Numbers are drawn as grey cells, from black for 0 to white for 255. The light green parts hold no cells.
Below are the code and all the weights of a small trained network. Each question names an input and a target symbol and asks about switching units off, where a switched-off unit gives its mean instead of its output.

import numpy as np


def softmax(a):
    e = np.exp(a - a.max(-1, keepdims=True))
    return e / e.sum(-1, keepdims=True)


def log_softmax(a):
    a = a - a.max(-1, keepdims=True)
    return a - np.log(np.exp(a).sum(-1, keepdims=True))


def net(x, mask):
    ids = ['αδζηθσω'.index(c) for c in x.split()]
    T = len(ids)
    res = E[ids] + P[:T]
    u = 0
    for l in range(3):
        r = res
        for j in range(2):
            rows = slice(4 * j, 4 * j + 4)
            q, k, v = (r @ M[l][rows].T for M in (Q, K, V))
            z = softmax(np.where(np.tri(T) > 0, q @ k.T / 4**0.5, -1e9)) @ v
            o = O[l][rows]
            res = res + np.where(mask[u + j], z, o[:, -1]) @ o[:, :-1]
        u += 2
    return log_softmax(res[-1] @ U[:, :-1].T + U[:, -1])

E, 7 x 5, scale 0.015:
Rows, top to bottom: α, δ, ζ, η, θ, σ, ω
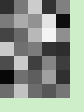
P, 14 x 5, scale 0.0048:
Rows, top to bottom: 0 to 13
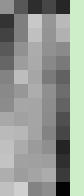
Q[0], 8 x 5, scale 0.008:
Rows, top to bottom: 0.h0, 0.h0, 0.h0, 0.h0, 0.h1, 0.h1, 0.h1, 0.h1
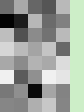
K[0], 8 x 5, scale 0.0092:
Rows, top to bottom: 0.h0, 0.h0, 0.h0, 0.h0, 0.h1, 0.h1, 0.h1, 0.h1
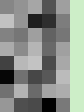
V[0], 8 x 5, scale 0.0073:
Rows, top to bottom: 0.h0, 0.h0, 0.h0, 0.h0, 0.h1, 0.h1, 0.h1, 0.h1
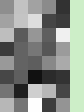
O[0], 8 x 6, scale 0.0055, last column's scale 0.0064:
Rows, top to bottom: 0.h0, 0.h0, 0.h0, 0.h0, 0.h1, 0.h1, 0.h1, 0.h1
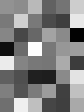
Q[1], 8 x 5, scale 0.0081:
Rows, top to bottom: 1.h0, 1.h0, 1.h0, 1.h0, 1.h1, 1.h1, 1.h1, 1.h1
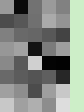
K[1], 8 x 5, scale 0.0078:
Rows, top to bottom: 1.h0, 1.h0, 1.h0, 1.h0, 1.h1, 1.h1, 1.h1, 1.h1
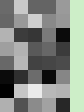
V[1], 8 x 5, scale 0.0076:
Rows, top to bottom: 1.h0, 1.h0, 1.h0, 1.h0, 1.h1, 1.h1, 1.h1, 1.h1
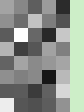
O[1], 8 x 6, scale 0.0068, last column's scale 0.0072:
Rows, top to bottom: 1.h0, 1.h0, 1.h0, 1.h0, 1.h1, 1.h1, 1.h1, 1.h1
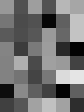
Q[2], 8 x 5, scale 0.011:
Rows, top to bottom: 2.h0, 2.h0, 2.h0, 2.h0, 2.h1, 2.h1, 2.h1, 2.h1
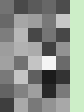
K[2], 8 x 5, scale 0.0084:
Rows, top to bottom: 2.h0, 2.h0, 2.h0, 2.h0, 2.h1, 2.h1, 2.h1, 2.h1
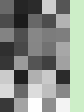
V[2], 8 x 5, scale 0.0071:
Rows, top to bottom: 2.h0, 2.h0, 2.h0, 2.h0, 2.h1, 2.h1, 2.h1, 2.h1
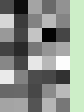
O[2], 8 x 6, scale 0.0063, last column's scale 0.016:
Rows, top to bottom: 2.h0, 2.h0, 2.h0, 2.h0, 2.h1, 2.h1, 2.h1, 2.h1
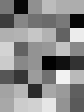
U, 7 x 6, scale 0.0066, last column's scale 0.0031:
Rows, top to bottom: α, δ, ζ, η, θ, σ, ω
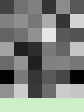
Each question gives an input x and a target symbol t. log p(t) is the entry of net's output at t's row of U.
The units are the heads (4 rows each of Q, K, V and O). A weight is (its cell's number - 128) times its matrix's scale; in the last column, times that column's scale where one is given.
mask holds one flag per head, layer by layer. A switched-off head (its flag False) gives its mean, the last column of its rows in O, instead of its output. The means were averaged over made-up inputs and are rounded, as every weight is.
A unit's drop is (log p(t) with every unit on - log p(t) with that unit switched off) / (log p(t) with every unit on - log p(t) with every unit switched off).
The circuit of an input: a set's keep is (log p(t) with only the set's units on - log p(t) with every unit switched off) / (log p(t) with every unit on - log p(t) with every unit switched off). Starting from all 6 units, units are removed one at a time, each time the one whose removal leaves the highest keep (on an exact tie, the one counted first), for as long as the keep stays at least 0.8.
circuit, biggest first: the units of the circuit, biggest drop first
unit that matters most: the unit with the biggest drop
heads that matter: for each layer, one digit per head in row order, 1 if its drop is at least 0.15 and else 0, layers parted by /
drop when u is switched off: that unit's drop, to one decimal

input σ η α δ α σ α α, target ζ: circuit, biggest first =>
[0.h1, 2.h1, 1.h1, 2.h0]
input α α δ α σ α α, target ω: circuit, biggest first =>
[1.h1, 1.h0, 2.h1]
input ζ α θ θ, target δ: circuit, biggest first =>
[2.h1, 0.h1]
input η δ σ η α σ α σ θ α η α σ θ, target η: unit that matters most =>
1.h1
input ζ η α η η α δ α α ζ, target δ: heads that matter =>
01 / 00 / 11
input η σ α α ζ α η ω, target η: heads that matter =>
01 / 11 / 11
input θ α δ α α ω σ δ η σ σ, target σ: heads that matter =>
01 / 01 / 10
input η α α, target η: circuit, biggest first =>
[1.h1, 2.h0, 2.h1]
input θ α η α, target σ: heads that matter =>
01 / 11 / 00
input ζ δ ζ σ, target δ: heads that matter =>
01 / 01 / 01
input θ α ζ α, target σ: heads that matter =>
01 / 11 / 01
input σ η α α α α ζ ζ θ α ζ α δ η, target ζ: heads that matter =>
01 / 01 / 01
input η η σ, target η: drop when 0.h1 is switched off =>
0.3
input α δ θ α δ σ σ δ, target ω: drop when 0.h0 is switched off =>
0.2
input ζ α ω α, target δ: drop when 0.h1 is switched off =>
0.3
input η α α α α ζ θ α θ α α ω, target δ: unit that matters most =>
0.h1
